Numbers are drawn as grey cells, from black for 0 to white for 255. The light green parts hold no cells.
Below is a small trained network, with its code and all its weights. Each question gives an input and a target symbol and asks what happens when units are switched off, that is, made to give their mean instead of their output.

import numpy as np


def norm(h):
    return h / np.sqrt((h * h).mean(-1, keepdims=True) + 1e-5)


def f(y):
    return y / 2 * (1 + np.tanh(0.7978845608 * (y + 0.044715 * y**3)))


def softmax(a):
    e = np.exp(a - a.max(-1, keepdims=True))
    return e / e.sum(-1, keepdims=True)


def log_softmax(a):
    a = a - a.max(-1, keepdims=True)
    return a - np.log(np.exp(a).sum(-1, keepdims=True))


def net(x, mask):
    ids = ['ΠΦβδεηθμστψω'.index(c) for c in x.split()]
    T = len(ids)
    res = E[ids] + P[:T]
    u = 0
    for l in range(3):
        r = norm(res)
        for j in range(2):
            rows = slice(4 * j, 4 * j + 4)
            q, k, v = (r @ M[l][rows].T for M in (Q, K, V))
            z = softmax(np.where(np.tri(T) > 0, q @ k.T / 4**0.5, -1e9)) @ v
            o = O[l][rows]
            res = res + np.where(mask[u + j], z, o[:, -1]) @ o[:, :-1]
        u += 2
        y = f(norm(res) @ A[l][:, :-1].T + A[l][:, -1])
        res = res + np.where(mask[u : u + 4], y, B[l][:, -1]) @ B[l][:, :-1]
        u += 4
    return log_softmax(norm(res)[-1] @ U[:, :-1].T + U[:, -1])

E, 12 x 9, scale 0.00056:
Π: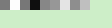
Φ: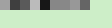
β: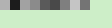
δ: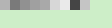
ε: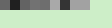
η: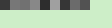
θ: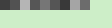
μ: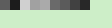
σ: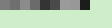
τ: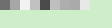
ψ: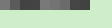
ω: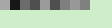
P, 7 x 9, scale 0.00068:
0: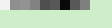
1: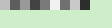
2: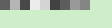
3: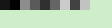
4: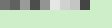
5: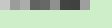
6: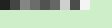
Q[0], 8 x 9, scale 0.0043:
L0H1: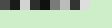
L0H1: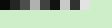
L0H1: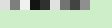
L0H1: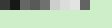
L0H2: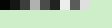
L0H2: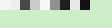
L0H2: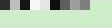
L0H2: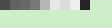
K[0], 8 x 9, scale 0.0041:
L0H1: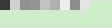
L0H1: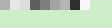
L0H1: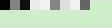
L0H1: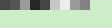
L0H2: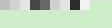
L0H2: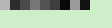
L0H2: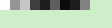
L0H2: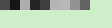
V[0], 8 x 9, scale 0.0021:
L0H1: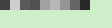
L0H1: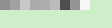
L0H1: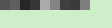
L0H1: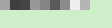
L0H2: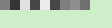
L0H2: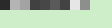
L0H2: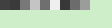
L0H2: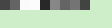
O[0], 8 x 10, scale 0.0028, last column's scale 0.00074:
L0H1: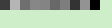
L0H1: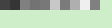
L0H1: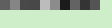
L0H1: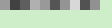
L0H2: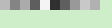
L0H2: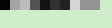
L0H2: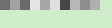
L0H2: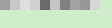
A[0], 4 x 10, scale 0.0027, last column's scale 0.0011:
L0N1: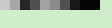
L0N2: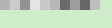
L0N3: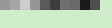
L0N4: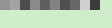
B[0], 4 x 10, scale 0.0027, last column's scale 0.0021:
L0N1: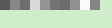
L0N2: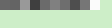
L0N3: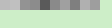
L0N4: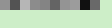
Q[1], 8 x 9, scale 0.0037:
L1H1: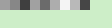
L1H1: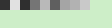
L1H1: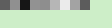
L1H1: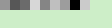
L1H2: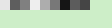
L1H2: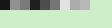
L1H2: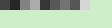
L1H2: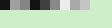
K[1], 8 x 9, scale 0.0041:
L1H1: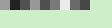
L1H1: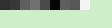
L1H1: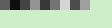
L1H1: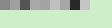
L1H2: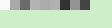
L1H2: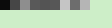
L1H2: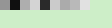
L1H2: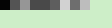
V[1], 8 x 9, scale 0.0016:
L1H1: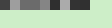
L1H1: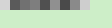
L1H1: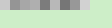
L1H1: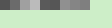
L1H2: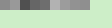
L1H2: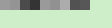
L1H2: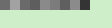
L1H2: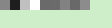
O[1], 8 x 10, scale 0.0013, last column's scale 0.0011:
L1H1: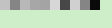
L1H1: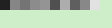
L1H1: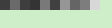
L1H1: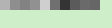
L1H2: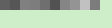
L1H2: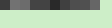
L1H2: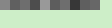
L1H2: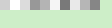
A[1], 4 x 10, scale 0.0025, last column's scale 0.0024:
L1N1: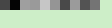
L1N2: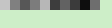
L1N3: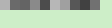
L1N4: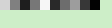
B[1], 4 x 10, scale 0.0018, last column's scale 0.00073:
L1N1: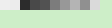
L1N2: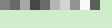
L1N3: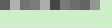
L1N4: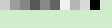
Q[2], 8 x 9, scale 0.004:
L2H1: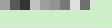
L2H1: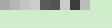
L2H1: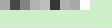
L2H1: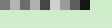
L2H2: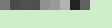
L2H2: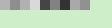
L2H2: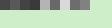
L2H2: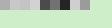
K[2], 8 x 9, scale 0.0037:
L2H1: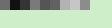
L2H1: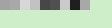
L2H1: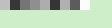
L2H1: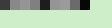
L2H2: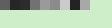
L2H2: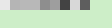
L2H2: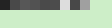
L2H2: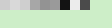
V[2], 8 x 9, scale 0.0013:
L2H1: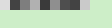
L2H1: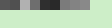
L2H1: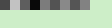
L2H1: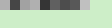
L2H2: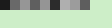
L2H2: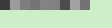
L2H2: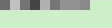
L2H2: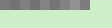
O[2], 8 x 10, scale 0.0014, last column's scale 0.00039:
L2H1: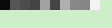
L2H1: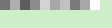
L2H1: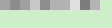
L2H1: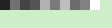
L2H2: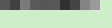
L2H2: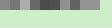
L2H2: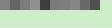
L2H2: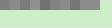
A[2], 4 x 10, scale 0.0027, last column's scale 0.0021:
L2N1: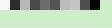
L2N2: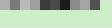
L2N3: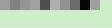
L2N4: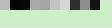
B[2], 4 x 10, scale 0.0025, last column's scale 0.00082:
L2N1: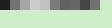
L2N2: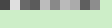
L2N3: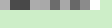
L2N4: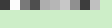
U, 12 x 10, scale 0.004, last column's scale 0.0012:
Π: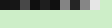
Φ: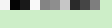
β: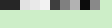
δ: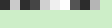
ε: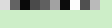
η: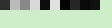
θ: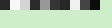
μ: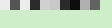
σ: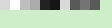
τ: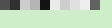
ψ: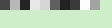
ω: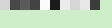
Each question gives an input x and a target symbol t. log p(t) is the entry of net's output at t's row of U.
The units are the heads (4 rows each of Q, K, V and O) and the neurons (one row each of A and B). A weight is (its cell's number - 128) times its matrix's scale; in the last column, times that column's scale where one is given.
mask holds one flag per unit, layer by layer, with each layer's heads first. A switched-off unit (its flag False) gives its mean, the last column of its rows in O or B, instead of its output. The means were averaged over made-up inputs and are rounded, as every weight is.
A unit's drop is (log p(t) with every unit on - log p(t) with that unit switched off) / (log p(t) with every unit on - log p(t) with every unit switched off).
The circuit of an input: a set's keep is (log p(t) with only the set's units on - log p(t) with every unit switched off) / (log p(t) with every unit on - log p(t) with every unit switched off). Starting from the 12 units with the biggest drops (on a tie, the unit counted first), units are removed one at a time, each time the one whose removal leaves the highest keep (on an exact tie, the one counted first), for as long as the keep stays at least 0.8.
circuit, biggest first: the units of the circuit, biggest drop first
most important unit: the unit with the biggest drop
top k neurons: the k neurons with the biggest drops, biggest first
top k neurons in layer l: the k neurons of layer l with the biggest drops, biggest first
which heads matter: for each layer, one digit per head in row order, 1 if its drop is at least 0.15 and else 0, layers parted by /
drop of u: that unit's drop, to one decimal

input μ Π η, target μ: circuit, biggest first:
L0H2, L0N2
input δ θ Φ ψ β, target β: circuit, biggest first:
L2N1
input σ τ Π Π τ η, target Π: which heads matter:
01 / 00 / 00
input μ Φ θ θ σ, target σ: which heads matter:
10 / 00 / 00
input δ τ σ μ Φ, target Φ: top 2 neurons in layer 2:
L2N3, L2N4
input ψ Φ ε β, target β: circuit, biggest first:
L0H1, L2N1
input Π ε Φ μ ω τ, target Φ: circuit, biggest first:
L0H2, L2N3, L0H1
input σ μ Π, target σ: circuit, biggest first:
L0H2, L0H1
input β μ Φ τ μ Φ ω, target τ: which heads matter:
01 / 00 / 00
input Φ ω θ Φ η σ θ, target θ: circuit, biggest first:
L0H2, L0H1
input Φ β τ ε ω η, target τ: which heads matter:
10 / 00 / 00
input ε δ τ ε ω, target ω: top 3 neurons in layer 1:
L1N4, L1N1, L1N2
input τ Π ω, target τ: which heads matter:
10 / 00 / 00
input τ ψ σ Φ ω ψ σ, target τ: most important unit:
L1H2
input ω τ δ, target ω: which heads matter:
11 / 00 / 00
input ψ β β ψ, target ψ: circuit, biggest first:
L0N1, L0H1
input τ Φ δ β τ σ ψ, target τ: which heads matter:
10 / 01 / 00
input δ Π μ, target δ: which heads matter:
01 / 00 / 00
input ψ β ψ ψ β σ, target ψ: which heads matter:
00 / 00 / 00
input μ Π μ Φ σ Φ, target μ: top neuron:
L0N2
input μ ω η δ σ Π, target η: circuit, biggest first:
L0H2, L0H1
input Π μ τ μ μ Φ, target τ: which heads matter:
10 / 00 / 00
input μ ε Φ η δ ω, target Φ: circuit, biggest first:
L0H2, L2N3
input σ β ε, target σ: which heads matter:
11 / 00 / 00
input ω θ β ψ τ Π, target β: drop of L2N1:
0.5
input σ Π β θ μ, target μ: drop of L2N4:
0.1
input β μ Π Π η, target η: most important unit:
L0H1
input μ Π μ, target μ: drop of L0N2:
0.2
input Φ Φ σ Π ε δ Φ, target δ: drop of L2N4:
0.7
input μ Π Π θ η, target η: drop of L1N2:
0.0
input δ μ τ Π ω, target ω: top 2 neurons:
L1N4, L0N2
